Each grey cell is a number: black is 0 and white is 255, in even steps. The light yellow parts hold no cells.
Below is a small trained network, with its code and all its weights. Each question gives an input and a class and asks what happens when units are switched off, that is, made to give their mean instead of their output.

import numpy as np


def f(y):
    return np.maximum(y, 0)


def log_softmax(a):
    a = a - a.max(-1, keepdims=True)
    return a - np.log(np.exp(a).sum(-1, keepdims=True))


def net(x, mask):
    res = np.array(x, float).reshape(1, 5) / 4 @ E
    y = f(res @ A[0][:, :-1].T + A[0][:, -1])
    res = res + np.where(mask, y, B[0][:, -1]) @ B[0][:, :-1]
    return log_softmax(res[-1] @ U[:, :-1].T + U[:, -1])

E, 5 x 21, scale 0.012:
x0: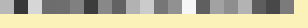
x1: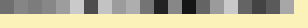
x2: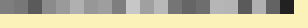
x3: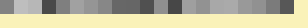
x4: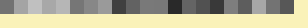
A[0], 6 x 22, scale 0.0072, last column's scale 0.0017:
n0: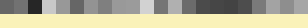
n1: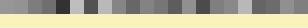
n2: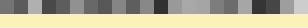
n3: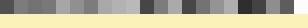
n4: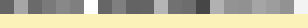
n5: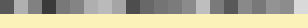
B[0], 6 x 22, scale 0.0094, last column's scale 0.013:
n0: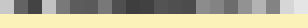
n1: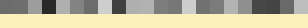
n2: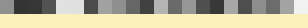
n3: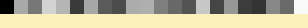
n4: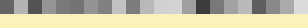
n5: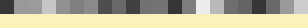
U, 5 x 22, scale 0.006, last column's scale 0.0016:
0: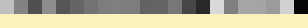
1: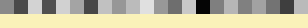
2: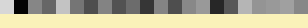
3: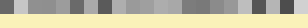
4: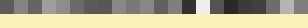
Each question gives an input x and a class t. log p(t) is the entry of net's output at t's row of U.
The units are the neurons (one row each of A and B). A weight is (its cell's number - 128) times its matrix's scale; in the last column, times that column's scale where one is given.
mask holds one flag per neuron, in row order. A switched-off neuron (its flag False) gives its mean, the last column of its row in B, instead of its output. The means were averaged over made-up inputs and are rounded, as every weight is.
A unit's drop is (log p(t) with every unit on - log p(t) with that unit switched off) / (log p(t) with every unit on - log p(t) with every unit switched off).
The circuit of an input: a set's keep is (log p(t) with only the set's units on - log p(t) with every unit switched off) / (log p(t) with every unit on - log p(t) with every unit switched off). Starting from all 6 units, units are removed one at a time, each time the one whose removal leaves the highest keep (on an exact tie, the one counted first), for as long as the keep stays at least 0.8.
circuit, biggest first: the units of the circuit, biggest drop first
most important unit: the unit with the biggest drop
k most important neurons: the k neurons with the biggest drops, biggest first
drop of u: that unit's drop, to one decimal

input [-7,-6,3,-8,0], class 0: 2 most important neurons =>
[n0, n3]
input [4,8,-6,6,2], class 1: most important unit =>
n1
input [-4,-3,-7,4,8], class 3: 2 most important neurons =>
[n4, n0]
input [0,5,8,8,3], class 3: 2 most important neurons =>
[n3, n2]
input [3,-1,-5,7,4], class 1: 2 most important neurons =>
[n0, n1]
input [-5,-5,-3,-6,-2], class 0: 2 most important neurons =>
[n3, n0]
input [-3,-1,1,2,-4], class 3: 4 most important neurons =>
[n0, n4, n2, n3]
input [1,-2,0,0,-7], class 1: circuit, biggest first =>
[n0, n3]
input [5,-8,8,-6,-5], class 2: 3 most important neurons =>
[n4, n0, n3]
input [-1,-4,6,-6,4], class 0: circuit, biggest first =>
[n2, n3, n0]
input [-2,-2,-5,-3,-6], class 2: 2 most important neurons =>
[n3, n2]
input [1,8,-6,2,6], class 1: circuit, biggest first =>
[n1, n0]
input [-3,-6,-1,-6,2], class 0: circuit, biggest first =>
[n3, n2, n0]
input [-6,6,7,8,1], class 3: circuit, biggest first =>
[n4]
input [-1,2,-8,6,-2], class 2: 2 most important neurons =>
[n2, n3]
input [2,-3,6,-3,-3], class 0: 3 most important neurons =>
[n3, n2, n1]
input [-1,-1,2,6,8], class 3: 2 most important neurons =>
[n2, n1]
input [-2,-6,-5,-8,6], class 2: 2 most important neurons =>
[n3, n0]
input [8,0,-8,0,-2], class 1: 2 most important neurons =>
[n0, n1]
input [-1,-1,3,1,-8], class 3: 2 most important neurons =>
[n0, n2]
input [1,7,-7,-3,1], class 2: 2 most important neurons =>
[n2, n5]
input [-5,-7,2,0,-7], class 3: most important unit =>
n4
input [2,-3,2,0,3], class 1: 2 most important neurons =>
[n0, n3]
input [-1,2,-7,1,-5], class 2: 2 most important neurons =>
[n2, n3]
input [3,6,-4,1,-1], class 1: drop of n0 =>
0.2
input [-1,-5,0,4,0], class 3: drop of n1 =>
0.0
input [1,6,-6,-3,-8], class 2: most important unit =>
n2
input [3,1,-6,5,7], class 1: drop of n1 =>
0.4
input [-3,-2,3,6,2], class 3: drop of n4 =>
0.1
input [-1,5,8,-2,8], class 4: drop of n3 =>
0.2
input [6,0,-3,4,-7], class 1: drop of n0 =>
0.6
